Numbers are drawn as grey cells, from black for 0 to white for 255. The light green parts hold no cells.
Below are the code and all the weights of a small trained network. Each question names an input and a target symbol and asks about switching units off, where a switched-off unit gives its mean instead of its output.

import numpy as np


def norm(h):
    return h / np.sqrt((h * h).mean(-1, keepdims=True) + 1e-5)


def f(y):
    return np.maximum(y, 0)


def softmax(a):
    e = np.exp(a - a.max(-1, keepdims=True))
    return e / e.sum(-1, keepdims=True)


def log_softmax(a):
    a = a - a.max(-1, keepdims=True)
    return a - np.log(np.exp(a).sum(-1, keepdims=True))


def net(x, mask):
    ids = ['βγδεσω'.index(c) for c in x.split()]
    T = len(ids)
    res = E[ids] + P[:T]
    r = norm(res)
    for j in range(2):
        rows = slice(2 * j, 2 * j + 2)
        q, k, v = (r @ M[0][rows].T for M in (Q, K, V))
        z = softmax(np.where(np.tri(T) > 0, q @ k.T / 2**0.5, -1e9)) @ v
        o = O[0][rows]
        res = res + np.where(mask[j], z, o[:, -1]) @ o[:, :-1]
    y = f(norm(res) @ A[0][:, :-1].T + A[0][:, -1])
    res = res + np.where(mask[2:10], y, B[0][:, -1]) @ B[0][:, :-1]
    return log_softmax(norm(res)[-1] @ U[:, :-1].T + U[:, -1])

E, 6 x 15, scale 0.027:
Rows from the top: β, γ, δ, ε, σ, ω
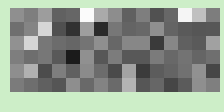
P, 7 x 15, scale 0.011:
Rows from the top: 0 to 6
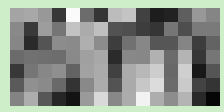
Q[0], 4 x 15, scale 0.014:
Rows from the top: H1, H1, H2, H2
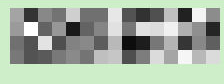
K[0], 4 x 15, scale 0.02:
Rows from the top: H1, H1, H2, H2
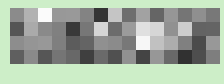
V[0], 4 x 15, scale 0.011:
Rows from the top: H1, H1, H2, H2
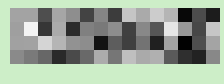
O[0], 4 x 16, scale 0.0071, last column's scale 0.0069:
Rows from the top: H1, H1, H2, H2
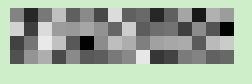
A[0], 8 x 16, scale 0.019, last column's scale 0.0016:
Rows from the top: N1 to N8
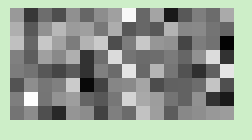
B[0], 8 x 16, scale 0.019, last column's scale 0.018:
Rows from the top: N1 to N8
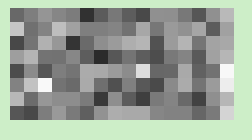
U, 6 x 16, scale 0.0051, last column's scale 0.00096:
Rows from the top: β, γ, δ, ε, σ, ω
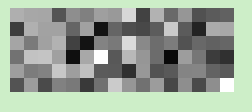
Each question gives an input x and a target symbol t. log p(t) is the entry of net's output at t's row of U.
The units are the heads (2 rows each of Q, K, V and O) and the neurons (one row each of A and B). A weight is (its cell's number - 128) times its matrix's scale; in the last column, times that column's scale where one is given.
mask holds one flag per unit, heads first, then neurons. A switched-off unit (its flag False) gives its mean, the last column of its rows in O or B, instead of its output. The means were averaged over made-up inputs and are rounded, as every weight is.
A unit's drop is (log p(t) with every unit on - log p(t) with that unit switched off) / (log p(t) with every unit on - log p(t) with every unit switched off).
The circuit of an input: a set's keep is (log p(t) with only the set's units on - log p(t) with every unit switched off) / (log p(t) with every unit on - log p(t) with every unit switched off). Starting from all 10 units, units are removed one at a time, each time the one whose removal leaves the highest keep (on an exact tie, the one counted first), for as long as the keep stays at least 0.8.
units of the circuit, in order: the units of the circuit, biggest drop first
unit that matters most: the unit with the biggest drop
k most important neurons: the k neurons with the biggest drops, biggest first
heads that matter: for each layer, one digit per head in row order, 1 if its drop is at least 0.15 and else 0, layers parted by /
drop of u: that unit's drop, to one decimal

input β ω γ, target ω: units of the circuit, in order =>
[H1; N6; N8; H2]
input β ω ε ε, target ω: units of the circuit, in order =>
[H1; N6; N8]
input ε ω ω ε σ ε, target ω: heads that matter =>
01
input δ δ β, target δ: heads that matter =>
10
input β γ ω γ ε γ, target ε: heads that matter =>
11
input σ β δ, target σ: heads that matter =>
01
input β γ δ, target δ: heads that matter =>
10
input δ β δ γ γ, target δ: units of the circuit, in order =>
[H1; N6]
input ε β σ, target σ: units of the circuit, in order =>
[H2; N2; H1; N6]
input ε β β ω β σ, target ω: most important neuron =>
[N6]
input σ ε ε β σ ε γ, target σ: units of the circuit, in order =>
[H1; H2; N2; N6]
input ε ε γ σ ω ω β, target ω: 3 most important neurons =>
[N6; N8; N5]
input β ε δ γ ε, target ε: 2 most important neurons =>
[N7; N4]
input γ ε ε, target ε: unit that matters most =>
H1
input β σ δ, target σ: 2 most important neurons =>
[N2; N6]
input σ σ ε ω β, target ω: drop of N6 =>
0.5
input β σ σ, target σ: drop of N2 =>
0.2
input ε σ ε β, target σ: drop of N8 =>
0.3
